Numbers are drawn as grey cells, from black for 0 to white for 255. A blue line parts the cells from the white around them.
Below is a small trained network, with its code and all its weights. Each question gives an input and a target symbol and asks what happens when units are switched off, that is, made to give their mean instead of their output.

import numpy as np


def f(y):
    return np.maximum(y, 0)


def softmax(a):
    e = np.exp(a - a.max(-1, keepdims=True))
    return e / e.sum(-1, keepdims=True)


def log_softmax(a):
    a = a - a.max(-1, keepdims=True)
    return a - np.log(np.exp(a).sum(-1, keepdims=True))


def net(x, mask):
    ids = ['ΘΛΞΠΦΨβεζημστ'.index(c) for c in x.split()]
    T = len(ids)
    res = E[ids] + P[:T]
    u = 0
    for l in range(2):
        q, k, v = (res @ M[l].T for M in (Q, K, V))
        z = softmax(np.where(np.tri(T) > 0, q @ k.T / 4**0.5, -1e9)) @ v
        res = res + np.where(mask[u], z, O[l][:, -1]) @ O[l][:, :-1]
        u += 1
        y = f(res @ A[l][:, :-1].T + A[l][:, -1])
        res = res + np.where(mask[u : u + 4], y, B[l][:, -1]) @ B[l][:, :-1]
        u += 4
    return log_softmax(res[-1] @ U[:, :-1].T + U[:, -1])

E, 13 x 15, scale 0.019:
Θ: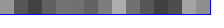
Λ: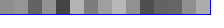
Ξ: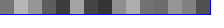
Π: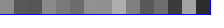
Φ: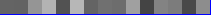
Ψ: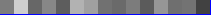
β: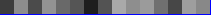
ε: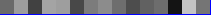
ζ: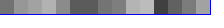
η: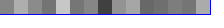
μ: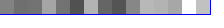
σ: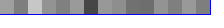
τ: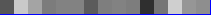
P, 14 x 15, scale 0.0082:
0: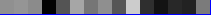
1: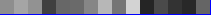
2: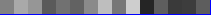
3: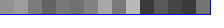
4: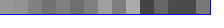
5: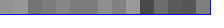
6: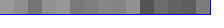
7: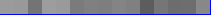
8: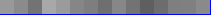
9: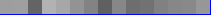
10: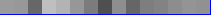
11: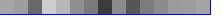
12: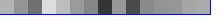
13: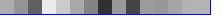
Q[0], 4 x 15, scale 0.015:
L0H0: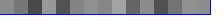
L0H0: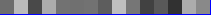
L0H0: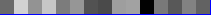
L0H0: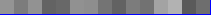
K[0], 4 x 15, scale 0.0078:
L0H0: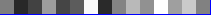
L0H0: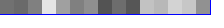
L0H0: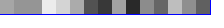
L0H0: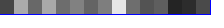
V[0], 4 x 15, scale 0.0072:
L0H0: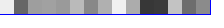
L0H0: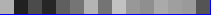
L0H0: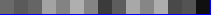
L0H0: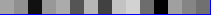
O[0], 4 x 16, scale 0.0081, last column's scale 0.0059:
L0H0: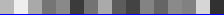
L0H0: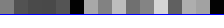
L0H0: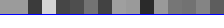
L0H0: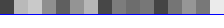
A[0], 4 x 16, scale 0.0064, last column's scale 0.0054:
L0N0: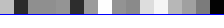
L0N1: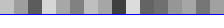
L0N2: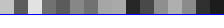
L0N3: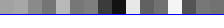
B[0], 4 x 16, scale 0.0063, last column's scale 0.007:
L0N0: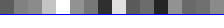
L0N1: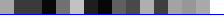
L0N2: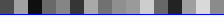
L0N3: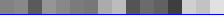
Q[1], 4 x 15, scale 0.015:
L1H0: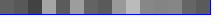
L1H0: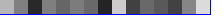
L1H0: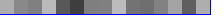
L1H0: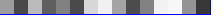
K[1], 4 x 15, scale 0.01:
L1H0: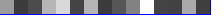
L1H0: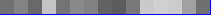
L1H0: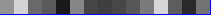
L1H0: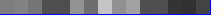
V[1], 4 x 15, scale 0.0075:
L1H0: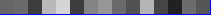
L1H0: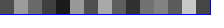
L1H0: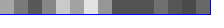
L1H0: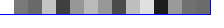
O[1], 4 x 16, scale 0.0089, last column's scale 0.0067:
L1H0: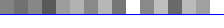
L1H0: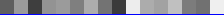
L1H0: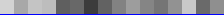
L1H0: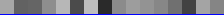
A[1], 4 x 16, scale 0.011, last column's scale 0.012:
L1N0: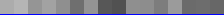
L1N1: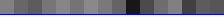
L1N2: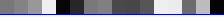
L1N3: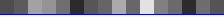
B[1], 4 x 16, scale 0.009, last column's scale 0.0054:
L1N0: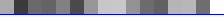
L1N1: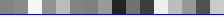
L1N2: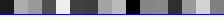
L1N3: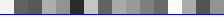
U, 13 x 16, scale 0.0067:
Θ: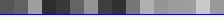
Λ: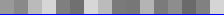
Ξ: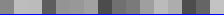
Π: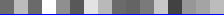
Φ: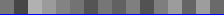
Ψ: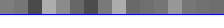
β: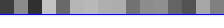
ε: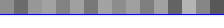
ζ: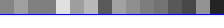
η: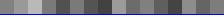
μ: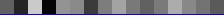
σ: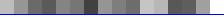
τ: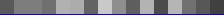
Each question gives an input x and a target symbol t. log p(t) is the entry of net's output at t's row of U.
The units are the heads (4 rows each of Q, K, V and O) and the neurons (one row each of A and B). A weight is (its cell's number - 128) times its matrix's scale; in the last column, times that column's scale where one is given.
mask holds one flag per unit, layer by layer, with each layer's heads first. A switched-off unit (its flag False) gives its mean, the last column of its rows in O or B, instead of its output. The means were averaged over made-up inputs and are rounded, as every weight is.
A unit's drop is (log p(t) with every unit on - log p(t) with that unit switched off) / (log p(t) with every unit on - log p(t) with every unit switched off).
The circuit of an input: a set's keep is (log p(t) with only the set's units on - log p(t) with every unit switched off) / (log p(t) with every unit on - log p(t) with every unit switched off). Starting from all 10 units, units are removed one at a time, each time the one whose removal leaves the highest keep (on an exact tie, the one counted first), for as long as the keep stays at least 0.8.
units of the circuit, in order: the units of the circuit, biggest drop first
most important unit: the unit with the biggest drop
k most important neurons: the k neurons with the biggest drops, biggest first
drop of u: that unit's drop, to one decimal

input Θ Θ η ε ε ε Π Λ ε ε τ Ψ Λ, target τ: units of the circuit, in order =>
[L0H0, L1H0, L0N3]
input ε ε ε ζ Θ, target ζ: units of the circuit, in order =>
[L1H0, L0H0]
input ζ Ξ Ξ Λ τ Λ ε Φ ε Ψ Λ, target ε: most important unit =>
L0N3
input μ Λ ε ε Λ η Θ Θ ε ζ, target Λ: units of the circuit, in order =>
[L1N3, L1H0]
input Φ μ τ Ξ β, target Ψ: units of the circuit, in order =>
[L1N3, L1H0]
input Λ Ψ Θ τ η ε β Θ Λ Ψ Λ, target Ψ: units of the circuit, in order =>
[L1H0, L0H0, L1N0]
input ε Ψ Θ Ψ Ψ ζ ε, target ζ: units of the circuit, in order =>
[L1H0, L0H0]
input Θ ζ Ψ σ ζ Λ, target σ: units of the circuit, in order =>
[L0H0, L0N1]
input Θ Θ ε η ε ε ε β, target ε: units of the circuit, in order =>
[L1H0, L0N1]
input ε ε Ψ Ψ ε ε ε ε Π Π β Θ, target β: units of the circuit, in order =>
[L1H0, L0H0]
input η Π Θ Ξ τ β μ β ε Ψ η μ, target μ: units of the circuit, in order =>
[L0H0, L0N0, L1H0]
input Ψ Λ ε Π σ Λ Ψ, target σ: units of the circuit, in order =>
[L0H0, L0N1]
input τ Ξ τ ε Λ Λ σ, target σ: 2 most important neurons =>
[L0N2, L0N3]
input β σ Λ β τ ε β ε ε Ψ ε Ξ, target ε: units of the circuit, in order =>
[L1H0]
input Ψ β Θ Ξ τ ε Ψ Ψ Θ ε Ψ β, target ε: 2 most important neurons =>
[L0N1, L0N3]
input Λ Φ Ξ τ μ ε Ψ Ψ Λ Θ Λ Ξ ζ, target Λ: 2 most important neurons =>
[L1N3, L0N1]
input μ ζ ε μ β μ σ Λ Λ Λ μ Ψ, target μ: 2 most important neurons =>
[L0N0, L0N3]
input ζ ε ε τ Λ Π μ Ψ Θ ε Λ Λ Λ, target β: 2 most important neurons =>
[L0N1, L1N1]
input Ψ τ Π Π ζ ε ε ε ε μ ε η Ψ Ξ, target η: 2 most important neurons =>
[L0N0, L0N3]
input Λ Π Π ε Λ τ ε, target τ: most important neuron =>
[L0N3]
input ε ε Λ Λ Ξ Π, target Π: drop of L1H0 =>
0.2
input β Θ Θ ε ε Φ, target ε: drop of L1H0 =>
1.1
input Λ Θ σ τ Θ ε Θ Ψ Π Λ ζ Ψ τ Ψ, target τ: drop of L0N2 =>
0.0
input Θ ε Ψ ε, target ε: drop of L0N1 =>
-0.1
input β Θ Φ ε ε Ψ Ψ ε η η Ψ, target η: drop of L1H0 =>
0.6
